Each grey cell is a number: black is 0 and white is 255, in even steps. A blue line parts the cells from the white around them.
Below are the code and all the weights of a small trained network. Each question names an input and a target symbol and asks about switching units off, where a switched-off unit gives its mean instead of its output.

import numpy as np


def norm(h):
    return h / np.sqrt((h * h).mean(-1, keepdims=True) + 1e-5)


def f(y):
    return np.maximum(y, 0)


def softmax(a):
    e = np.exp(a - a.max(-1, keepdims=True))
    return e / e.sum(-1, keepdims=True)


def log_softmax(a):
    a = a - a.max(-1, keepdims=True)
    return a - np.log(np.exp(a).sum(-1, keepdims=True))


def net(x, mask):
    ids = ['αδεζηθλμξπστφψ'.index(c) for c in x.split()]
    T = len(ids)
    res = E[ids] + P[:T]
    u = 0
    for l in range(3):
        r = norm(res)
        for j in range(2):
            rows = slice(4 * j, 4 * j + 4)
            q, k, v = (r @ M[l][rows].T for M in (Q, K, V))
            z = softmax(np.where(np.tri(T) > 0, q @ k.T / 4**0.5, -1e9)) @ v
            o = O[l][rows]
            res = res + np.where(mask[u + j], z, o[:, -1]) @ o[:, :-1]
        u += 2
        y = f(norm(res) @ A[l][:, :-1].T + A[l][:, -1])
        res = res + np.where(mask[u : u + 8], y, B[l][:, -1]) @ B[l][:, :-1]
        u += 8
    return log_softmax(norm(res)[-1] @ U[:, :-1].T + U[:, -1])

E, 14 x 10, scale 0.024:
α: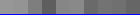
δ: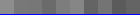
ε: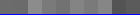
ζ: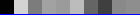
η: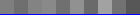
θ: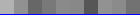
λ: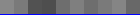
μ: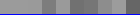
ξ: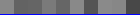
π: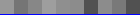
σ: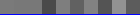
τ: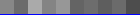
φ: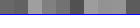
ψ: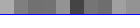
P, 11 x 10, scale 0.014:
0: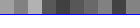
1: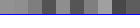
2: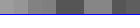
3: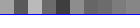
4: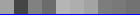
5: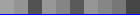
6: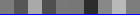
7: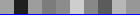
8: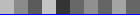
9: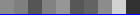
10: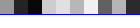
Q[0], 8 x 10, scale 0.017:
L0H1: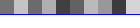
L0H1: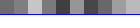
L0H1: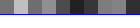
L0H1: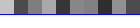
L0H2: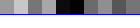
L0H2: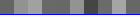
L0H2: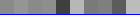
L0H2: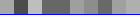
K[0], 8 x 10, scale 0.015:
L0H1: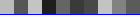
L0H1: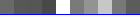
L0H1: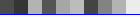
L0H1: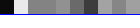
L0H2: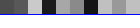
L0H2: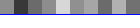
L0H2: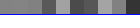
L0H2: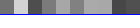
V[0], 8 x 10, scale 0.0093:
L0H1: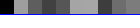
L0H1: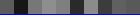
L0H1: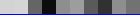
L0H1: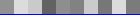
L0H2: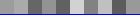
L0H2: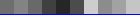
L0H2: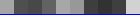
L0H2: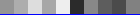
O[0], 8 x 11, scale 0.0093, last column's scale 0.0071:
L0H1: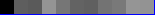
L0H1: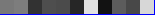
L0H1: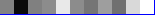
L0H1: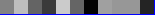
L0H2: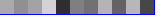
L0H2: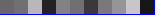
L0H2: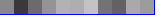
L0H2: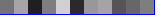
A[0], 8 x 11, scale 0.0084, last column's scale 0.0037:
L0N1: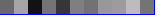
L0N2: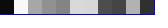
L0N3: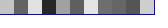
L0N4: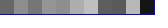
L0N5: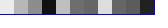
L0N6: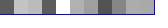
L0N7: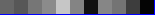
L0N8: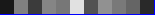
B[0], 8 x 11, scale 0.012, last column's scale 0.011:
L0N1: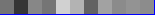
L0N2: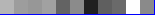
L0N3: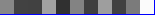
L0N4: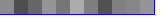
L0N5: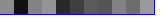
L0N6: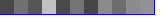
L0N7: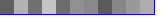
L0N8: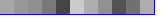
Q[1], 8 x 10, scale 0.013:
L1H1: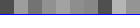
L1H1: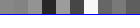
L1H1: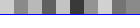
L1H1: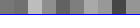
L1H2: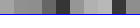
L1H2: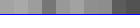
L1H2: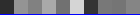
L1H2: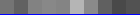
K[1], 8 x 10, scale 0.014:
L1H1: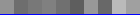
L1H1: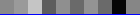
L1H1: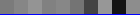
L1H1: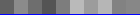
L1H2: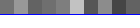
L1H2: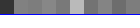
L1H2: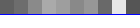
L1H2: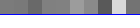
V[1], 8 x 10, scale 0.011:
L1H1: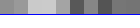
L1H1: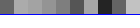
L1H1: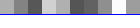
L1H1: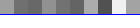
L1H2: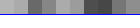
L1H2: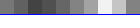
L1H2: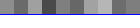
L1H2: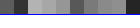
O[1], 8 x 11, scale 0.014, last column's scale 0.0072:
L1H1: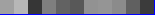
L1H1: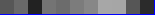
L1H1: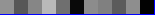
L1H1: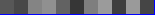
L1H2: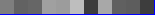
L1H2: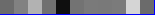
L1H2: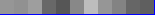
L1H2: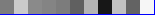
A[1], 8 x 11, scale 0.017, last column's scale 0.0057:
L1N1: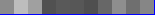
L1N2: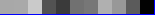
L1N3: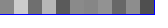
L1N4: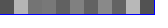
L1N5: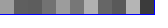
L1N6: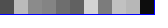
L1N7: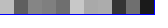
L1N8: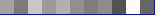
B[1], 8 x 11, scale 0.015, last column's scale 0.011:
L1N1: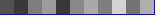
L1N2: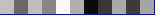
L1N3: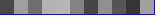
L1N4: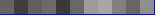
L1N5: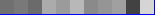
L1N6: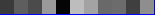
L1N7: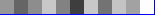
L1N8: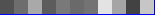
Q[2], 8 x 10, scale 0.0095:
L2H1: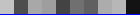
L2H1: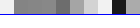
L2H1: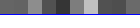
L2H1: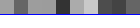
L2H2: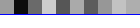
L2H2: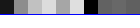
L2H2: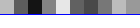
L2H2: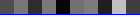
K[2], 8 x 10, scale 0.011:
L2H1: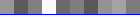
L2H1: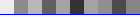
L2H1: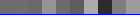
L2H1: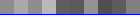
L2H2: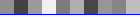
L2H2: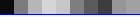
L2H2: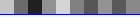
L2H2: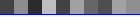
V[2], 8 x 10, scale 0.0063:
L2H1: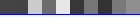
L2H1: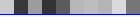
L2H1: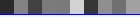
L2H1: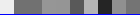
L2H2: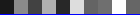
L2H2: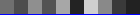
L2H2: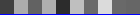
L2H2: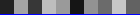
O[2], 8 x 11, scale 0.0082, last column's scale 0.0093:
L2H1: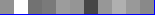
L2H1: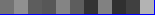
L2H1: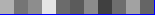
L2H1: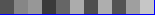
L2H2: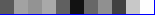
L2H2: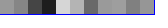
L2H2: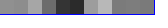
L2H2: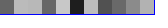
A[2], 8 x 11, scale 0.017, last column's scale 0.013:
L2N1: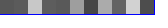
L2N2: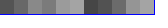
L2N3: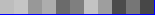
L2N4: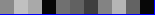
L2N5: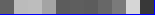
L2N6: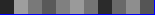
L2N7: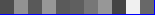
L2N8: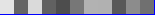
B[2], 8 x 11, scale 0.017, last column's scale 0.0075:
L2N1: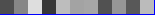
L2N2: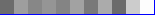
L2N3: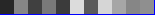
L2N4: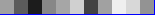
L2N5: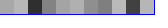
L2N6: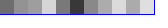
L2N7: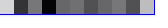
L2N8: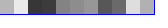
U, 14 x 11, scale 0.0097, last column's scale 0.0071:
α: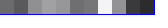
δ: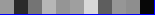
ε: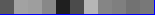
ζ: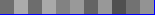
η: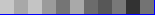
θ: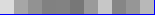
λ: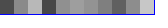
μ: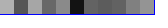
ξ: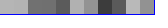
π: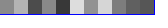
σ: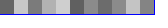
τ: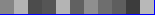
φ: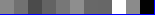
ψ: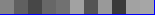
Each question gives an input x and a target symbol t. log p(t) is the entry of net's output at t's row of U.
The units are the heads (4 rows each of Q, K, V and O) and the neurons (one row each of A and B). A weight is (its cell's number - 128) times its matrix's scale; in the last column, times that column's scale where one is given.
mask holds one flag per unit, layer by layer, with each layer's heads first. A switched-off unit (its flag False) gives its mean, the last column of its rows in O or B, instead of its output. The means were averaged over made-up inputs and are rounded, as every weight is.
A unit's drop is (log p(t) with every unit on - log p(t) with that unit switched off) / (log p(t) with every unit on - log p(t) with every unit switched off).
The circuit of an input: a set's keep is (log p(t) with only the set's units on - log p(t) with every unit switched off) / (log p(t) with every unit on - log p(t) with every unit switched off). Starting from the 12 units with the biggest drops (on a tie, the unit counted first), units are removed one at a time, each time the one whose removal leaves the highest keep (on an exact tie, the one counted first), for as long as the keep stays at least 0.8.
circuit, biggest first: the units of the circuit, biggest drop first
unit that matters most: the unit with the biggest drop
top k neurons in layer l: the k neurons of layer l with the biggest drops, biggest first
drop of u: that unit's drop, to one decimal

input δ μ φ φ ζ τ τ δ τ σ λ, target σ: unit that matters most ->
L0H1
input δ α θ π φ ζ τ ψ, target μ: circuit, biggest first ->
(L0H1, L1H1, L2N7)
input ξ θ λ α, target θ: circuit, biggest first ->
(L0H1, L2N8, L1N8)
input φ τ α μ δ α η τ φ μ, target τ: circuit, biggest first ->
(L0H2, L0H1)
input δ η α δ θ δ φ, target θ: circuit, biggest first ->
(L0H1, L2N8)
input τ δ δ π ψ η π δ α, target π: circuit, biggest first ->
(L2N3, L0H1)
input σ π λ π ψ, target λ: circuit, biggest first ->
(L0H2, L2N1, L1N7)
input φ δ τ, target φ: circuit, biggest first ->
(L0H2, L2N4)
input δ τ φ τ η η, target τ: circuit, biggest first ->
(L0H2, L0H1)
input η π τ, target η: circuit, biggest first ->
(L1N2, L0H1, L0H2)
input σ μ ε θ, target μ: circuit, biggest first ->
(L0N5, L0H1, L1H1)
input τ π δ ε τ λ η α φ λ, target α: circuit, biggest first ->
(L0H1, L1N8, L1H1)
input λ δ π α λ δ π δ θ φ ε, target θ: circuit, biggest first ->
(L0H1, L2N8, L1N8, L1H1)
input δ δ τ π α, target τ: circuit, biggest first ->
(L0H2)
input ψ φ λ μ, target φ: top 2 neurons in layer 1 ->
(L1N2, L1N1)
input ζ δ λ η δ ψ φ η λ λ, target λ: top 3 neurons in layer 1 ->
(L1N8, L1N7, L1N4)
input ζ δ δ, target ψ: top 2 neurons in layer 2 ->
(L2N7, L2N6)
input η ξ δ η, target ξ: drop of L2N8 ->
0.4
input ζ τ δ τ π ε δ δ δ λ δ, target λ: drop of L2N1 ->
0.5
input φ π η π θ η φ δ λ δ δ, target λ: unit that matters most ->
L0H2
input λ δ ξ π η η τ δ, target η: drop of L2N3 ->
0.0
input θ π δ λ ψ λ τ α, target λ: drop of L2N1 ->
0.2
